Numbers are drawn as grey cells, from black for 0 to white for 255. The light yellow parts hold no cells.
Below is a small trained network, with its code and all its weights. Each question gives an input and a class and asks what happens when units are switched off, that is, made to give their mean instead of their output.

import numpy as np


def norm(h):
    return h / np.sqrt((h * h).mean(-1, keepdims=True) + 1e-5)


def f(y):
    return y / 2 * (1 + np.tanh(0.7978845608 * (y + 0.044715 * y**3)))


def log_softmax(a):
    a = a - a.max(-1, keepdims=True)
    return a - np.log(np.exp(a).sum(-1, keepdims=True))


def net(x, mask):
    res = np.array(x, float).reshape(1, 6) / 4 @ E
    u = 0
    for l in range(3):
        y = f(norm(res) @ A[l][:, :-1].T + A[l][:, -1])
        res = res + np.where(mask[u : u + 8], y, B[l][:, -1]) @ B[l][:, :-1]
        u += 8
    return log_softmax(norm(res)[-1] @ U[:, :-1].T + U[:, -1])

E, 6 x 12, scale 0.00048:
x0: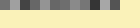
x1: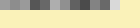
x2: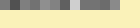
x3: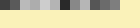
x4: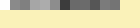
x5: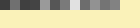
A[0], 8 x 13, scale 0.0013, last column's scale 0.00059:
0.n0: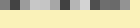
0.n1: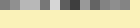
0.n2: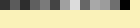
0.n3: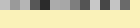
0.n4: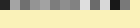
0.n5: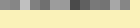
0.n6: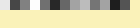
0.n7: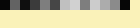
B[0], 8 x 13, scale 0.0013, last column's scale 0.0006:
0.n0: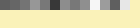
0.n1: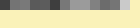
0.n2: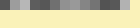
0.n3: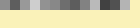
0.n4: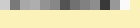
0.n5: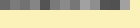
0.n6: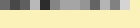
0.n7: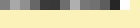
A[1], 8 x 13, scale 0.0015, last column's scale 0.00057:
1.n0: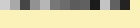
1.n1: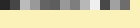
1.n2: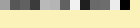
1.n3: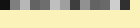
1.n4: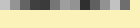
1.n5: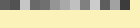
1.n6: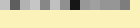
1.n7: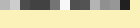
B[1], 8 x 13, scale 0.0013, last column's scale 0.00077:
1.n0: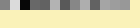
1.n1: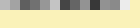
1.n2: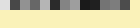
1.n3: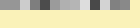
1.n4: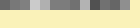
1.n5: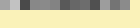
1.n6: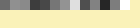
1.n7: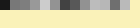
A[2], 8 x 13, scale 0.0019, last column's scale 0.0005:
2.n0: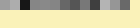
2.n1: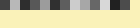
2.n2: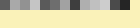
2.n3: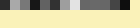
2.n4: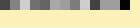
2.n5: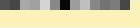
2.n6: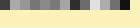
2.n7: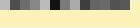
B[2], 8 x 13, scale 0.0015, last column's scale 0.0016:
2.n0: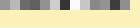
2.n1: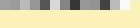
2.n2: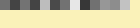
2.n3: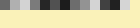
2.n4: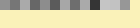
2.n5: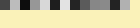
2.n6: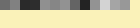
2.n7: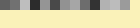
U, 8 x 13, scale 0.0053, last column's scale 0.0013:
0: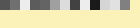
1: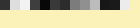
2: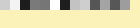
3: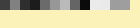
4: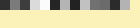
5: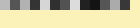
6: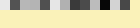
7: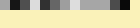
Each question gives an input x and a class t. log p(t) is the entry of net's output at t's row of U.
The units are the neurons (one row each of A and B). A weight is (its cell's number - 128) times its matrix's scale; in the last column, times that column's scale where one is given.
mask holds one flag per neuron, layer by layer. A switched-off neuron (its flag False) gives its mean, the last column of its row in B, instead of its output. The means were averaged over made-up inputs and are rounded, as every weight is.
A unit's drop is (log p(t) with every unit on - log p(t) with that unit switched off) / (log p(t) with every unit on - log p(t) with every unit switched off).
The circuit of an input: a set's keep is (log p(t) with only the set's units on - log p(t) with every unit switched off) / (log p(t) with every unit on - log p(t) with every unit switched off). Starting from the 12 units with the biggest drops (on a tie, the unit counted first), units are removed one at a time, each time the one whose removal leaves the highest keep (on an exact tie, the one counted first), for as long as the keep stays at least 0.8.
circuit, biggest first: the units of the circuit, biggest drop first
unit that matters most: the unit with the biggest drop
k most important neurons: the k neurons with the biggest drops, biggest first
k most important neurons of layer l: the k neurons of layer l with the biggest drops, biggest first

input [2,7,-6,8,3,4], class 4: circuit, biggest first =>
(2.n5)
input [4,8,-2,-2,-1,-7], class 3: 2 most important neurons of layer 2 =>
(2.n6; 2.n1)
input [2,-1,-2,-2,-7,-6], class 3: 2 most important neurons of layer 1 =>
(1.n7; 1.n2)
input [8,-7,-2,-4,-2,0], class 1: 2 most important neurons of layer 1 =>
(1.n1; 1.n5)
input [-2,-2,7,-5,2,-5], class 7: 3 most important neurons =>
(2.n1; 0.n6; 0.n4)
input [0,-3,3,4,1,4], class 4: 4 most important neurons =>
(2.n5; 1.n6; 0.n0; 0.n4)
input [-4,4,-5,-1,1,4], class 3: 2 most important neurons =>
(0.n4; 1.n7)
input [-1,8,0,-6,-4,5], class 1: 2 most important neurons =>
(0.n7; 2.n3)
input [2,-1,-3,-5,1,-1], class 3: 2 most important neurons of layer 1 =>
(1.n7; 1.n1)
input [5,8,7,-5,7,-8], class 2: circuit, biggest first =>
(1.n0; 2.n0)
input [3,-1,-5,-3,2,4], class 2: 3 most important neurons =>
(1.n0; 1.n6; 0.n1)
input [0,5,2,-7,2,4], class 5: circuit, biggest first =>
(1.n2; 1.n4)
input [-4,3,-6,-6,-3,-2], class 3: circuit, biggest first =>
(1.n7; 2.n6)
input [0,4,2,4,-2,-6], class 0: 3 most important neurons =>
(1.n3; 2.n4; 0.n1)
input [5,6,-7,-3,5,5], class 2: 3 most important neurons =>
(2.n0; 1.n0; 0.n0)
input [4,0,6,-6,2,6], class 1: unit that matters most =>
2.n3
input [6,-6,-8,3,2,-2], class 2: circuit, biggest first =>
(1.n0; 2.n0)
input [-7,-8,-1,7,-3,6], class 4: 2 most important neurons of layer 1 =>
(1.n6; 1.n1)
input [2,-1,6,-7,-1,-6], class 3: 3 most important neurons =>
(1.n7; 1.n1; 2.n6)
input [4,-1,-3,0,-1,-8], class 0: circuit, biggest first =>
(2.n3)
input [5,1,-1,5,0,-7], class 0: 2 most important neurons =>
(2.n4; 1.n7)
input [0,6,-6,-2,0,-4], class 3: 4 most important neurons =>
(1.n7; 2.n6; 0.n4; 2.n1)
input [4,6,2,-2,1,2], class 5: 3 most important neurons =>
(1.n2; 2.n7; 1.n1)
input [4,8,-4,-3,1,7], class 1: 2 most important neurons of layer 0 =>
(0.n7; 0.n0)
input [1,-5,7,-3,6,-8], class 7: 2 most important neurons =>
(0.n6; 1.n1)
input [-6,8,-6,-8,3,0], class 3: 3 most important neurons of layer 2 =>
(2.n6; 2.n1; 2.n3)
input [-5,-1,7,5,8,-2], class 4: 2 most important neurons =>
(2.n5; 0.n0)
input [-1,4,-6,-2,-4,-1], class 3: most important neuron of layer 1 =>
(1.n7)
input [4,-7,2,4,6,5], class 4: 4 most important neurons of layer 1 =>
(1.n6; 1.n1; 1.n5; 1.n3)
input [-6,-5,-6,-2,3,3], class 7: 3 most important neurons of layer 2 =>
(2.n5; 2.n1; 2.n7)
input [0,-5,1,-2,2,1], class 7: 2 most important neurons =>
(0.n6; 1.n6)
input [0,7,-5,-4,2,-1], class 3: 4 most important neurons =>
(1.n7; 0.n4; 2.n6; 2.n1)
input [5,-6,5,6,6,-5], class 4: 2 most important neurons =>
(2.n5; 0.n0)
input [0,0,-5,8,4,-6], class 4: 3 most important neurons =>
(2.n5; 0.n0; 2.n1)
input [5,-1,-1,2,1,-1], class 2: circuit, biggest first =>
(1.n0)
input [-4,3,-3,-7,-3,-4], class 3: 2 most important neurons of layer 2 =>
(2.n6; 2.n1)
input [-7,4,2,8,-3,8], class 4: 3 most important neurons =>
(2.n5; 1.n6; 1.n1)
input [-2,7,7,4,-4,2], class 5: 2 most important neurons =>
(1.n2; 2.n1)
